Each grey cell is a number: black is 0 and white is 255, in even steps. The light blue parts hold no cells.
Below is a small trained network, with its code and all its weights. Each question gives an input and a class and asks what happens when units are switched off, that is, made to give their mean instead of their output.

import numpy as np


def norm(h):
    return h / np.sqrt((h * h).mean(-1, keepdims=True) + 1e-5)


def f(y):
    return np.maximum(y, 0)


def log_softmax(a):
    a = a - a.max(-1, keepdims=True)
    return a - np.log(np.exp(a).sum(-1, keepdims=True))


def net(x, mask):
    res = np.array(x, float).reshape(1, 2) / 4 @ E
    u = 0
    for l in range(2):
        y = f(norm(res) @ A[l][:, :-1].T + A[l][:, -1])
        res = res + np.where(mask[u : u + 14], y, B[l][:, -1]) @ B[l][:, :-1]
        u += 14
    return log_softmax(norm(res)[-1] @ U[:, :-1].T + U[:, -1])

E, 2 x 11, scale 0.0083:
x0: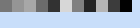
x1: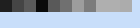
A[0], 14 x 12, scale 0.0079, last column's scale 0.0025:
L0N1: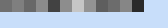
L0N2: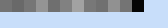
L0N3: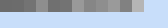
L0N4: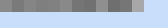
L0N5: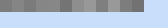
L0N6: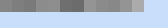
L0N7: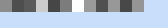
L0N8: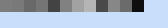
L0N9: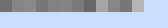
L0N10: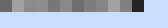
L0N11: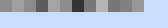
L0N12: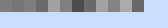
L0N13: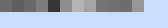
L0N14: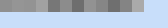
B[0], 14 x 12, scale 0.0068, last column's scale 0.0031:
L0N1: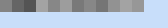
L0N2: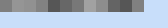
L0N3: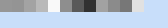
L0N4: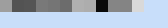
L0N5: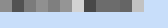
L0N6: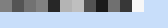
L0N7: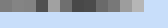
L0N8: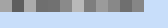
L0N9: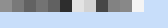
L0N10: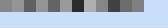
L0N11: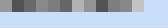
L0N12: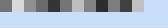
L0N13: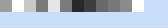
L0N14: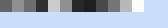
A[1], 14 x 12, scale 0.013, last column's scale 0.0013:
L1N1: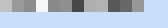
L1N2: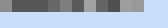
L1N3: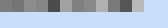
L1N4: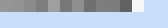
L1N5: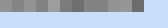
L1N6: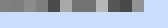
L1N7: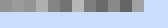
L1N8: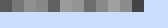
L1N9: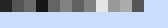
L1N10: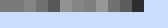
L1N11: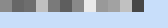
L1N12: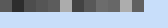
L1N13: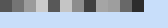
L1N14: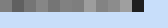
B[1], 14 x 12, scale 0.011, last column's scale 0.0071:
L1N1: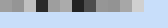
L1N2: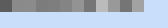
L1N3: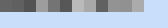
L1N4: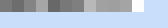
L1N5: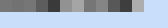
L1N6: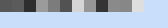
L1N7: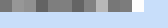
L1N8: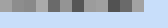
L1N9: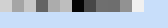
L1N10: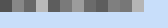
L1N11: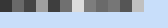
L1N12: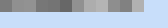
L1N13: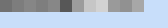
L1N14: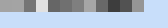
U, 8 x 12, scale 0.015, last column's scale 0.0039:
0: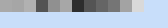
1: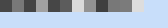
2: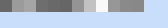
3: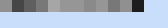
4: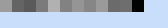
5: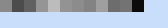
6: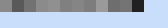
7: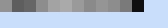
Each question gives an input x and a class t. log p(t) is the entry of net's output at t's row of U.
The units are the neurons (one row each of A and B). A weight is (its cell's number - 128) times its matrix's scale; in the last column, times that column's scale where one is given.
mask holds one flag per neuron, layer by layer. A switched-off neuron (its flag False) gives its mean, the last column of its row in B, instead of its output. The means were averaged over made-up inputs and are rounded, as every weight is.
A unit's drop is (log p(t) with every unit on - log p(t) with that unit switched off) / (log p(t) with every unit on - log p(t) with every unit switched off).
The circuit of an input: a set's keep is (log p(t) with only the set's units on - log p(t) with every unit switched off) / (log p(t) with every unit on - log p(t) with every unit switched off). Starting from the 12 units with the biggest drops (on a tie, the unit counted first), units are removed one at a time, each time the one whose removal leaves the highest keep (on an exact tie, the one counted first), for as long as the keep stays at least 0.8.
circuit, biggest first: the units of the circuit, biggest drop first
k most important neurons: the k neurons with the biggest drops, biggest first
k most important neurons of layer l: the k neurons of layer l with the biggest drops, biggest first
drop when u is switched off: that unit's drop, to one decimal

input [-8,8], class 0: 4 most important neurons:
L1N9; L0N9; L1N6; L0N4
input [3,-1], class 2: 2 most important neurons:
L0N4; L1N9
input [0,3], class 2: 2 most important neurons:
L0N13; L0N3
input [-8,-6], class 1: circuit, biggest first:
L1N11
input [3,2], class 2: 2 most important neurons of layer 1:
L1N9; L1N6
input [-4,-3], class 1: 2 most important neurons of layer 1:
L1N9; L1N1
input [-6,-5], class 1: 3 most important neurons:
L1N11; L0N13; L1N9
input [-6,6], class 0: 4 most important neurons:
L1N9; L0N9; L0N4; L1N6
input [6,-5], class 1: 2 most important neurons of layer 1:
L1N6; L1N9
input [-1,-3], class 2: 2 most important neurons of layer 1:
L1N12; L1N9
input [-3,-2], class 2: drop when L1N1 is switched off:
0.1
